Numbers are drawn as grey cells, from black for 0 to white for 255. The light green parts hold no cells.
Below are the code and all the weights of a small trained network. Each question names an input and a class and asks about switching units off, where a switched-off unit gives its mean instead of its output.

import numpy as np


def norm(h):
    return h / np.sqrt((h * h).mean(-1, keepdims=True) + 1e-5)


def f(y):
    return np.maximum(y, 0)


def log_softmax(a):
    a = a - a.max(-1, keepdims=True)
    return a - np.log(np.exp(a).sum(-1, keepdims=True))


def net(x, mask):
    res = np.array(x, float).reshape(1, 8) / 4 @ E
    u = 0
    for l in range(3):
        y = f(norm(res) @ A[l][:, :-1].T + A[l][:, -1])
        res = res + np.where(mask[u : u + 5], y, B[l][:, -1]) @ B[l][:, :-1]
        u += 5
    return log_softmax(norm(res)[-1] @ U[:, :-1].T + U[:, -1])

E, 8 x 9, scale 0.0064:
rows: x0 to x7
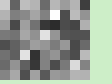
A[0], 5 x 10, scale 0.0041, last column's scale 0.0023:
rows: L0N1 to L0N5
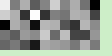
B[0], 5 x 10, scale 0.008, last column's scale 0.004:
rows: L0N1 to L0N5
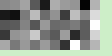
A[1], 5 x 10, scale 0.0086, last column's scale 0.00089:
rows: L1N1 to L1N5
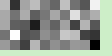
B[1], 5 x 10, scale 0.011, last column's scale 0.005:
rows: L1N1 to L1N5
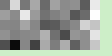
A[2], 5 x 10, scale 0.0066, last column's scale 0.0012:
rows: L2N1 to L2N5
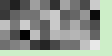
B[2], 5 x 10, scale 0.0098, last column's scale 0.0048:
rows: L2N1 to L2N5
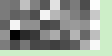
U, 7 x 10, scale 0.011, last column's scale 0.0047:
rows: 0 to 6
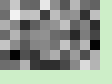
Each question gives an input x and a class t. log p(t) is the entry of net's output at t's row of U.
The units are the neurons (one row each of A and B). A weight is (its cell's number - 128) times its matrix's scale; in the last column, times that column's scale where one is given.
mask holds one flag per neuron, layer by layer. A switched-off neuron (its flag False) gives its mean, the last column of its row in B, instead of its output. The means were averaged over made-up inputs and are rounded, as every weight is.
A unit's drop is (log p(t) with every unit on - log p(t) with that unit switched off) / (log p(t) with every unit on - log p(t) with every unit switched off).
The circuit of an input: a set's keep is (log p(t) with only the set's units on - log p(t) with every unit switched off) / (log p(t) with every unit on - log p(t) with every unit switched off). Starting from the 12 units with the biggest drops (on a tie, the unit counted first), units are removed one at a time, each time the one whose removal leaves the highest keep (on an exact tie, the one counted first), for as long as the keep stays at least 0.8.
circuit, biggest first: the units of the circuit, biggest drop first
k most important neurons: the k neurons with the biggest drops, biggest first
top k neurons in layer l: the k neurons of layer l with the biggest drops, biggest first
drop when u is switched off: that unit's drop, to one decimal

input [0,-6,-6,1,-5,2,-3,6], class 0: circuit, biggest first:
(L1N4)
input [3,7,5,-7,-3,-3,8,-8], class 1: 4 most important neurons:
(L1N2, L0N1, L2N3, L1N3)
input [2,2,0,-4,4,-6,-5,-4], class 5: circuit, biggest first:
(L2N4, L1N2)
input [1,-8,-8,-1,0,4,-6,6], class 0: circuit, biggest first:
(L1N4, L1N2)
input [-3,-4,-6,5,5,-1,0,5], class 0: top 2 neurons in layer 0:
(L0N2, L0N5)
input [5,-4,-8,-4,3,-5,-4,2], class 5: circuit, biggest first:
(L2N4, L1N2)
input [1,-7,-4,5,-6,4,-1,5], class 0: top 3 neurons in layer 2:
(L2N5, L2N4, L2N1)
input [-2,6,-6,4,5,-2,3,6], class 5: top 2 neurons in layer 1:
(L1N5, L1N1)
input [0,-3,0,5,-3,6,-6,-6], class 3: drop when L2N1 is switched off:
0.2
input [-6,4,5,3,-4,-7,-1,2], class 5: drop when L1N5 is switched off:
0.0
